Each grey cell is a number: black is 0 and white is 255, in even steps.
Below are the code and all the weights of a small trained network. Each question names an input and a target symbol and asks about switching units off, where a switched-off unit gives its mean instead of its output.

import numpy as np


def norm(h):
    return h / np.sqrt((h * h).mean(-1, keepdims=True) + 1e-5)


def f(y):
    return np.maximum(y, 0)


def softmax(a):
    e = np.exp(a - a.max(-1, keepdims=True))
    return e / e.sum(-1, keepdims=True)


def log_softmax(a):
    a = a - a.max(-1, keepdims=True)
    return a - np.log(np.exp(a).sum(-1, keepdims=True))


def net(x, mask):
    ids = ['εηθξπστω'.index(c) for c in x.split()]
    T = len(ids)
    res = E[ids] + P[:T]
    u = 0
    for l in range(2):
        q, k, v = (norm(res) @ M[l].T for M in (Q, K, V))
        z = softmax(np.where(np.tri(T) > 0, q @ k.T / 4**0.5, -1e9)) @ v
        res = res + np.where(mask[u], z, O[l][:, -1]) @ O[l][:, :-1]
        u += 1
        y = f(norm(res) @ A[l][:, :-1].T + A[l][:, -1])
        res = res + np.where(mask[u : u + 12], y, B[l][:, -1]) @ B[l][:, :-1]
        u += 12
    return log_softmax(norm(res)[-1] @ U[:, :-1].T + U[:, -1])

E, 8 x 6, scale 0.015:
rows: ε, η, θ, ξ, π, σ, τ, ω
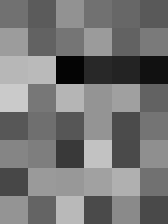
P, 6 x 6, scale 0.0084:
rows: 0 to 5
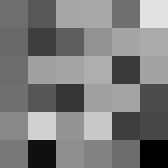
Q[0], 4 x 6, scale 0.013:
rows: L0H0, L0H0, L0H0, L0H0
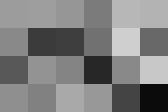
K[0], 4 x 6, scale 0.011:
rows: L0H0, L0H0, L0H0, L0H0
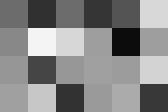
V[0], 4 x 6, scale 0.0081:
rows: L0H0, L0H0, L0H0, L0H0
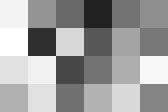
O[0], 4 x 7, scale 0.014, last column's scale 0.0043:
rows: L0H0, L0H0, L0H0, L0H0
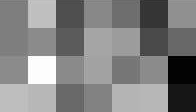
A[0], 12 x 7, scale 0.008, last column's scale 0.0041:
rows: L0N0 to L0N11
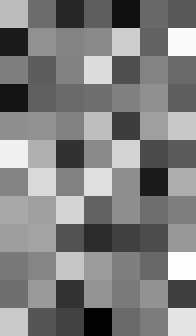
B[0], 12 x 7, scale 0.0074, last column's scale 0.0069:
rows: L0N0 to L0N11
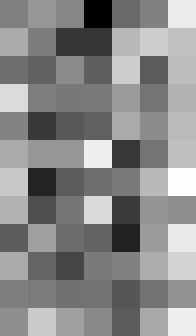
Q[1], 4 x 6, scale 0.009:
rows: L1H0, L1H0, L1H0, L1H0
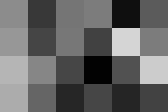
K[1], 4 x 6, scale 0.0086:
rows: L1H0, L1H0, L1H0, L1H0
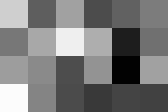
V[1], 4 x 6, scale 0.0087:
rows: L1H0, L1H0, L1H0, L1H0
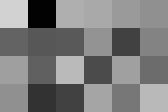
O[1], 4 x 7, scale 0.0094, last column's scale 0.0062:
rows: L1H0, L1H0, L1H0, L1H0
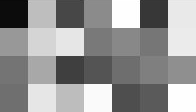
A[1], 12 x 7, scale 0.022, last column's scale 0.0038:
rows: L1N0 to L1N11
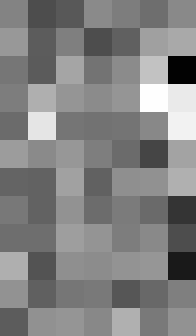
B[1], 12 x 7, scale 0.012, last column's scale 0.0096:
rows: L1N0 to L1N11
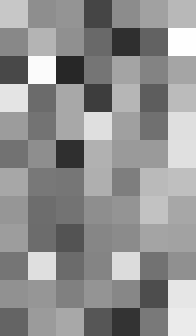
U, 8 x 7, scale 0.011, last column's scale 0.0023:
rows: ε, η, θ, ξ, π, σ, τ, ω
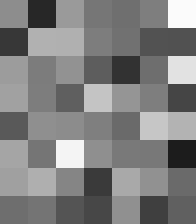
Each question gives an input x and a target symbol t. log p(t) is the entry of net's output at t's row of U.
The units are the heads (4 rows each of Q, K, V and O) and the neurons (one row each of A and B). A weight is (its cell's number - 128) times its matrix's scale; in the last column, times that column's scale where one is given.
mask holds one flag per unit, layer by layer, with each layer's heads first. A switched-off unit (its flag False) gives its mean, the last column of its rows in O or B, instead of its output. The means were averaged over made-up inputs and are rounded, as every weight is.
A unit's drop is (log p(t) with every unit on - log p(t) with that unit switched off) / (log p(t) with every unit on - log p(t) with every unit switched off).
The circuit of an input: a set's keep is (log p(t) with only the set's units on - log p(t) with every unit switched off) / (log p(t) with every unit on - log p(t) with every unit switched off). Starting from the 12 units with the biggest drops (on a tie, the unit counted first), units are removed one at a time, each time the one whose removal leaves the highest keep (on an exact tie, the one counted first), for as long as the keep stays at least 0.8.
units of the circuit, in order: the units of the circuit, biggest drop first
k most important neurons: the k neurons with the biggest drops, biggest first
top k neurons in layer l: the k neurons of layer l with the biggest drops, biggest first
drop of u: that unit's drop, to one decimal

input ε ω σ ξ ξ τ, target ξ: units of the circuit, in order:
L0H0; L1N1
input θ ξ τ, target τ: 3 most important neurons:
L0N1; L0N6; L1N9
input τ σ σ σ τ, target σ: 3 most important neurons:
L1N3; L1N4; L1N11
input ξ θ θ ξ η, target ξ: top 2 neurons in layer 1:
L1N5; L1N11
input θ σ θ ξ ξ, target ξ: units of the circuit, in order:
L1N5
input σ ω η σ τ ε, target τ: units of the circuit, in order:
L0H0; L1N2
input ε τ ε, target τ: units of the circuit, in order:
L0H0; L1N3; L1N2
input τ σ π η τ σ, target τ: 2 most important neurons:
L1N3; L1N2
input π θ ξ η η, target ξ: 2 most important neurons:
L0N6; L1N5
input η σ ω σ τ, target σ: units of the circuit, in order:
L0H0; L1H0; L1N3; L1N4
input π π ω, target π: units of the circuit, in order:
L0H0; L1N2; L1N6
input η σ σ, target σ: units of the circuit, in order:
L1H0; L0H0; L1N3; L1N4
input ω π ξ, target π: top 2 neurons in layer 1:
L1N2; L1N6
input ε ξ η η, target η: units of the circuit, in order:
L1H0; L1N11; L0N8
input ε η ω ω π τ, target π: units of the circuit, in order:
L0H0; L1N6; L1N2
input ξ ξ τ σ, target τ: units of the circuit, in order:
L0H0; L1N3; L1N2
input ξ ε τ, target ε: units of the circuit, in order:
L0H0
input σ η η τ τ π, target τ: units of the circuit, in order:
L0H0; L1N2
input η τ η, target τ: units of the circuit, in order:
L0H0; L1N3; L1N2
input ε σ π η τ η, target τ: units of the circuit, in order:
L0H0; L1N2
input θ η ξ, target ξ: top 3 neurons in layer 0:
L0N6; L0N11; L0N4
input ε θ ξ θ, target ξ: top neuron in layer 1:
L1N4
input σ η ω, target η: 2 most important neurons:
L1N11; L0N8
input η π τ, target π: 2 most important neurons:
L1N6; L1N2
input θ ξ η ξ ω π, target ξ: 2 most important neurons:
L0N6; L1N5
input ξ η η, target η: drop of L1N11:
0.2
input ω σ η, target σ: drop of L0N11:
0.1
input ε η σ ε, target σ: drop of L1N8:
0.0
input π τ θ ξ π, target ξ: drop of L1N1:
0.1
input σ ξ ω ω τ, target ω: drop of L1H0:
0.2
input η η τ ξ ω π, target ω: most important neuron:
L0N6
